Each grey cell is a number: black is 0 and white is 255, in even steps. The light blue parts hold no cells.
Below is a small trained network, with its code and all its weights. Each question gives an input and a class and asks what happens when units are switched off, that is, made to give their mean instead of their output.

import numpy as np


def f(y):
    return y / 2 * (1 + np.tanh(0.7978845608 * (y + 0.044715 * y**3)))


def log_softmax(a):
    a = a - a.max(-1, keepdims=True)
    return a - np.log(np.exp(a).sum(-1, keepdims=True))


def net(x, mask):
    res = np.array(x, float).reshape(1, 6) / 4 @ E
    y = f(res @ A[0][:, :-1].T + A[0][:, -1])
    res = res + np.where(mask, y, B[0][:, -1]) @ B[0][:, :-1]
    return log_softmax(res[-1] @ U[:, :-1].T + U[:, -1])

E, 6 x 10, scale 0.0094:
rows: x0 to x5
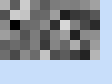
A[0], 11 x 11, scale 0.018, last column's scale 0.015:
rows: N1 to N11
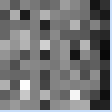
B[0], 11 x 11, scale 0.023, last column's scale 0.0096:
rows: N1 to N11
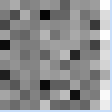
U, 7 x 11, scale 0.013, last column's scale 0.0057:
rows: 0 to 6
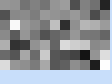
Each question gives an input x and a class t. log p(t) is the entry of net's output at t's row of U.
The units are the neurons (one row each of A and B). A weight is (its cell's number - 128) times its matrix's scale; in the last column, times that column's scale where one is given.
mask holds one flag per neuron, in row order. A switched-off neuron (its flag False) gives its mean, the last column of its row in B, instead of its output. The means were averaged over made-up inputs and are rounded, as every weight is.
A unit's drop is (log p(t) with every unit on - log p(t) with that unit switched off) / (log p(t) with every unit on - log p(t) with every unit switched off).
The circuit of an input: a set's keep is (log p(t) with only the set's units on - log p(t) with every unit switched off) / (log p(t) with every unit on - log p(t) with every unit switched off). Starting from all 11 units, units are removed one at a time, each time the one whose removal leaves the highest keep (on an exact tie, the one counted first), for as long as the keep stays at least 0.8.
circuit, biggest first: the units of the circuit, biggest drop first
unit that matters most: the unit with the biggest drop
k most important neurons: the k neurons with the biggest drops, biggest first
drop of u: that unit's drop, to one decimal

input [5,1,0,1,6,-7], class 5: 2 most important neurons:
(N11, N5)
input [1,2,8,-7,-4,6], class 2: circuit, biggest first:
(N7, N1)
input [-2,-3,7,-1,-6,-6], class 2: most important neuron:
(N1)
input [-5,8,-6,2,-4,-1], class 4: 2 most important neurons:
(N4, N1)
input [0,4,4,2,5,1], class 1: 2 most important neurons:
(N3, N8)
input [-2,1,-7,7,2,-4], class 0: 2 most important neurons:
(N6, N1)
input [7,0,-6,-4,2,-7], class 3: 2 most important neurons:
(N9, N1)
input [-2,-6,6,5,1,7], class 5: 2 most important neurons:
(N4, N7)
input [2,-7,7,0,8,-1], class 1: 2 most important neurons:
(N3, N8)
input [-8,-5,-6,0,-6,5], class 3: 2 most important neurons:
(N2, N1)
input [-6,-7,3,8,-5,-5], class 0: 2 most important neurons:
(N6, N4)
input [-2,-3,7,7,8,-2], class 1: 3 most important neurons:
(N3, N8, N10)
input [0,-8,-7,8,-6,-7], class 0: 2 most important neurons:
(N4, N6)
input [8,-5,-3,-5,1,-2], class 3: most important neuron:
(N9)
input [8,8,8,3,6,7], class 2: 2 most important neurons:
(N7, N1)
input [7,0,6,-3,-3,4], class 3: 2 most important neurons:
(N9, N11)
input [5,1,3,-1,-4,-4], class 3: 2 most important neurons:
(N9, N3)
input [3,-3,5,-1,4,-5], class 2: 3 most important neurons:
(N1, N4, N5)
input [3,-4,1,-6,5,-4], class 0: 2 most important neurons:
(N10, N4)
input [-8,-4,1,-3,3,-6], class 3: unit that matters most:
N2
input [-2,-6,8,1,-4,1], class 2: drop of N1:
0.4
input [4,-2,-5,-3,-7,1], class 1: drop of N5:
0.4
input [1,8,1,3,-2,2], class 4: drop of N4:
0.7
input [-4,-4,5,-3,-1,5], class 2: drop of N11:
0.3
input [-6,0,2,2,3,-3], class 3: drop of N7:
0.0
